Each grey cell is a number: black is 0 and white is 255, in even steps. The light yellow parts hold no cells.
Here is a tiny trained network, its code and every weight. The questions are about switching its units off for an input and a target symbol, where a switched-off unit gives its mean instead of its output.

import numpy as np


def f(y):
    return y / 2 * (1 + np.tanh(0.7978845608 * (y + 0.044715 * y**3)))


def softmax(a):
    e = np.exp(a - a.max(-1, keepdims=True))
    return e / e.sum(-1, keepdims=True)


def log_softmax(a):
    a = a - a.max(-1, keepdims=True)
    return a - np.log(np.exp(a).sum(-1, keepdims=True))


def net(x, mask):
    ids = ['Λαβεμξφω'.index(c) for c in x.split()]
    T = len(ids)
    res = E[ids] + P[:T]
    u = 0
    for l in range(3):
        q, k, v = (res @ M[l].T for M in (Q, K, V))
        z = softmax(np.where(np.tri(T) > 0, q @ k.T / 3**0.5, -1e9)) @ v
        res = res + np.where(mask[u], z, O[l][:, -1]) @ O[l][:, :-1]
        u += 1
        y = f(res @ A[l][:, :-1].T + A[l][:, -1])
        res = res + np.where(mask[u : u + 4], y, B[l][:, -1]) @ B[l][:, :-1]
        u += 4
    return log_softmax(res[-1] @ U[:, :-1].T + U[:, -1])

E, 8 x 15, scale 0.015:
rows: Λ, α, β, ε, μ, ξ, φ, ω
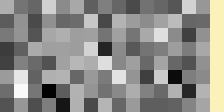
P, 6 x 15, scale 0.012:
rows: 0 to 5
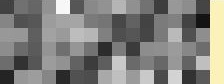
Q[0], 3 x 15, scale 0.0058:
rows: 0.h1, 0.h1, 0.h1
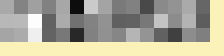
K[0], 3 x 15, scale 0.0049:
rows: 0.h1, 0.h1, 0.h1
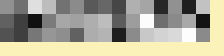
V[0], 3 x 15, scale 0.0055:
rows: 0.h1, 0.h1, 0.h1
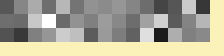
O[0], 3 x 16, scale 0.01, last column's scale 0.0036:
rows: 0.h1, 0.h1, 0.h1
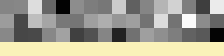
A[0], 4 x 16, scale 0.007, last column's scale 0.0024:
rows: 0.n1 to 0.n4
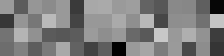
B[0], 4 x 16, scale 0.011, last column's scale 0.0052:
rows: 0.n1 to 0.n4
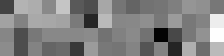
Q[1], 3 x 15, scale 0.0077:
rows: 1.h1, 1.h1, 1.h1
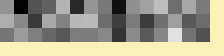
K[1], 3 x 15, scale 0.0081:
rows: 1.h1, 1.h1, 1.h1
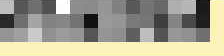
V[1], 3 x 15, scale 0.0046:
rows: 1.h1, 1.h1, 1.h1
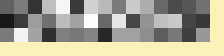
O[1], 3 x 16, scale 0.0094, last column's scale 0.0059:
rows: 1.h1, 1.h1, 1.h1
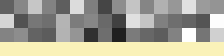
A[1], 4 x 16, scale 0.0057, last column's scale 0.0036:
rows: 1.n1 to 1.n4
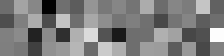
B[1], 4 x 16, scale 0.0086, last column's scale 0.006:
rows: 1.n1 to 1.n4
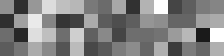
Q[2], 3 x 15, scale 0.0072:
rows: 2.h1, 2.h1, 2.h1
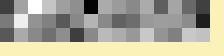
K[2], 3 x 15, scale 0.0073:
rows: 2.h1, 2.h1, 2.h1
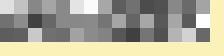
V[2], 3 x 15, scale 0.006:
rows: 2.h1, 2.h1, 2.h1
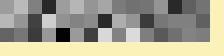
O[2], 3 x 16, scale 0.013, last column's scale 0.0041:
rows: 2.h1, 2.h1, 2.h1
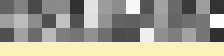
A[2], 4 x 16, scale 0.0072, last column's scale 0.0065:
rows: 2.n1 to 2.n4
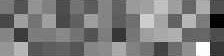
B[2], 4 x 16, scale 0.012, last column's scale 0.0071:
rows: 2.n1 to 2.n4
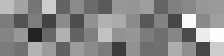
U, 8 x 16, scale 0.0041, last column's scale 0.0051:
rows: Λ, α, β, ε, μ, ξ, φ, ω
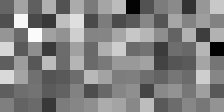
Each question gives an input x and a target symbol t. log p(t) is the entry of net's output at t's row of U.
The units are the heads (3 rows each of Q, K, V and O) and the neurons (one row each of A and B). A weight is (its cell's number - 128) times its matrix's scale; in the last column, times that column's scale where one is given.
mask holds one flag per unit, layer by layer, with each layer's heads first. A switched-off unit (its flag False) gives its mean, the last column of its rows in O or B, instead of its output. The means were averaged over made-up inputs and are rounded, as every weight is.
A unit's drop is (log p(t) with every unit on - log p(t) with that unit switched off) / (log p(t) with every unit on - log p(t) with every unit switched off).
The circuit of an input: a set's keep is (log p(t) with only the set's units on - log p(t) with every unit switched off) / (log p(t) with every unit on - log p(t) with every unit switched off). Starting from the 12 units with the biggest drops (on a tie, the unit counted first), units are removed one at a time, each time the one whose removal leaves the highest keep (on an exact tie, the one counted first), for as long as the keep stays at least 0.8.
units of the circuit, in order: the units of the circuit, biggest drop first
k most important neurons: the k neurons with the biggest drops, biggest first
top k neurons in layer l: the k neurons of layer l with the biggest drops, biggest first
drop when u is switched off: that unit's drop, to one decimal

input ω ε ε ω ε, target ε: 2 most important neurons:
1.n3, 2.n3
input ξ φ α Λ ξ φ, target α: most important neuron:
1.n3
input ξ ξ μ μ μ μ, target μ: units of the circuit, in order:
2.h1, 2.n1
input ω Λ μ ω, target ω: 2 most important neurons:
2.n2, 0.n2
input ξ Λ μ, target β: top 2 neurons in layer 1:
1.n3, 1.n2
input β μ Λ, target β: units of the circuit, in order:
1.h1, 0.n2, 1.n3
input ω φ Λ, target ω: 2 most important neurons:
2.n2, 1.n3
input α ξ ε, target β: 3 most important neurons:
0.n2, 2.n3, 1.n3
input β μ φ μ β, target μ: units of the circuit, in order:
2.h1, 0.h1
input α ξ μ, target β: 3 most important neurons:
0.n2, 2.n3, 1.n3
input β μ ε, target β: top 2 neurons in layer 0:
0.n2, 0.n4
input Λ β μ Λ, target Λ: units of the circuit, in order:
1.h1, 0.h1, 0.n2
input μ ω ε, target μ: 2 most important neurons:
2.n3, 1.n3
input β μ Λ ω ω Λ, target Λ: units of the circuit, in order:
1.h1
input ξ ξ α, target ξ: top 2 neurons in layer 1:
1.n3, 1.n4
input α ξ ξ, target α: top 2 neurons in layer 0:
0.n2, 0.n4
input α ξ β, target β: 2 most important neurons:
0.n2, 2.n3
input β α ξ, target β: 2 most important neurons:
2.n3, 0.n2
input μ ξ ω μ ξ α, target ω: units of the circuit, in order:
2.h1, 2.n2
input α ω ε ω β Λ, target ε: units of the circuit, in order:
2.h1
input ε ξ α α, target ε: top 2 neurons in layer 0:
0.n2, 0.n3
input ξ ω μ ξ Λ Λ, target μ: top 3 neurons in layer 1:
1.n2, 1.n3, 1.n4
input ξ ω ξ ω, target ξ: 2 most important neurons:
0.n2, 0.n4
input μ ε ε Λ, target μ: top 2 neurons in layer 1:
1.n3, 1.n2
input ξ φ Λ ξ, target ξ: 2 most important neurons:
0.n3, 0.n2
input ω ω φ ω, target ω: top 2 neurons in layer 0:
0.n4, 0.n2
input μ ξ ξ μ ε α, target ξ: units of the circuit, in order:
2.h1
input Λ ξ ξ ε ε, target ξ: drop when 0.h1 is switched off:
-0.1
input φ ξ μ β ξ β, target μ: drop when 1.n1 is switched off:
-0.1
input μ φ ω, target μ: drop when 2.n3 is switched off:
0.2
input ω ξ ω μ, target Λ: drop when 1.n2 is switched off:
-0.1
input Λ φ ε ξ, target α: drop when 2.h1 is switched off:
0.1
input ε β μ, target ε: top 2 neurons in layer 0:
0.n2, 0.n3
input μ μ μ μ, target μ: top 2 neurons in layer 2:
2.n3, 2.n1
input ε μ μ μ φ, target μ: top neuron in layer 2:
2.n1
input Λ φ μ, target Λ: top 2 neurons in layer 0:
0.n4, 0.n2
